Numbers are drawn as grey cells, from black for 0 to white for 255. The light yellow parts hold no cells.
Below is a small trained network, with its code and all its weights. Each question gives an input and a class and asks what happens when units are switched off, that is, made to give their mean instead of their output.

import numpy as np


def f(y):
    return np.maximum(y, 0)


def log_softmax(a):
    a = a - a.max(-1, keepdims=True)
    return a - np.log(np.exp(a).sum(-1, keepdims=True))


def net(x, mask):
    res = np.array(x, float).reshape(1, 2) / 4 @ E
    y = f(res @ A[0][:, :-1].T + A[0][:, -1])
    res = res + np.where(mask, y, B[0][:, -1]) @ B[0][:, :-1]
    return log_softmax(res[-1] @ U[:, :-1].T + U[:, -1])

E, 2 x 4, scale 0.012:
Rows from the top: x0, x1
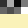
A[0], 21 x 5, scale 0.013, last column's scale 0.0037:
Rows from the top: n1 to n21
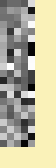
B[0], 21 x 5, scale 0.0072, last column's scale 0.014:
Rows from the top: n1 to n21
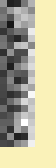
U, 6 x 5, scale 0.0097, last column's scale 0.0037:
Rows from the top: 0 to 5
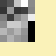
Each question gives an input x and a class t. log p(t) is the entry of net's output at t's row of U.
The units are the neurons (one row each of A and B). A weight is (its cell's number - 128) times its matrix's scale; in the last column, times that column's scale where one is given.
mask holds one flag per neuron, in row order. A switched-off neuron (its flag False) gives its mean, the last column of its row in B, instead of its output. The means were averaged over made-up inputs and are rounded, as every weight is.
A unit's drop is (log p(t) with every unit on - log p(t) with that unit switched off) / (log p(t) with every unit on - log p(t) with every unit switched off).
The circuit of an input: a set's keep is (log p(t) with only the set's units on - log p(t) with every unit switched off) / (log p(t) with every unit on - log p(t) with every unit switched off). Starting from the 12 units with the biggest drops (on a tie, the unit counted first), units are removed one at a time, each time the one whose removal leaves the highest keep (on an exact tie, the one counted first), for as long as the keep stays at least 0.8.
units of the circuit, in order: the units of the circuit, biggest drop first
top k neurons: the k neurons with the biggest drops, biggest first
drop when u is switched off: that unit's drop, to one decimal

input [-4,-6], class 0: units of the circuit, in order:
(n18)
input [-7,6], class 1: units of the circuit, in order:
(n20; n8)
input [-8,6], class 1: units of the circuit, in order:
(n20; n8)
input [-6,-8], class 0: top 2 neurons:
(n18; n15)
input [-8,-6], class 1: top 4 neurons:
(n20; n8; n6; n11)
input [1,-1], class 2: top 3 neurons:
(n20; n8; n12)
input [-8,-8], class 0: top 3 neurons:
(n18; n15; n10)
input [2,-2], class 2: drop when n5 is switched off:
0.1
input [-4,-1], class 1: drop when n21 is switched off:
0.0
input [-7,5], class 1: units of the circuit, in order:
(n20; n8)
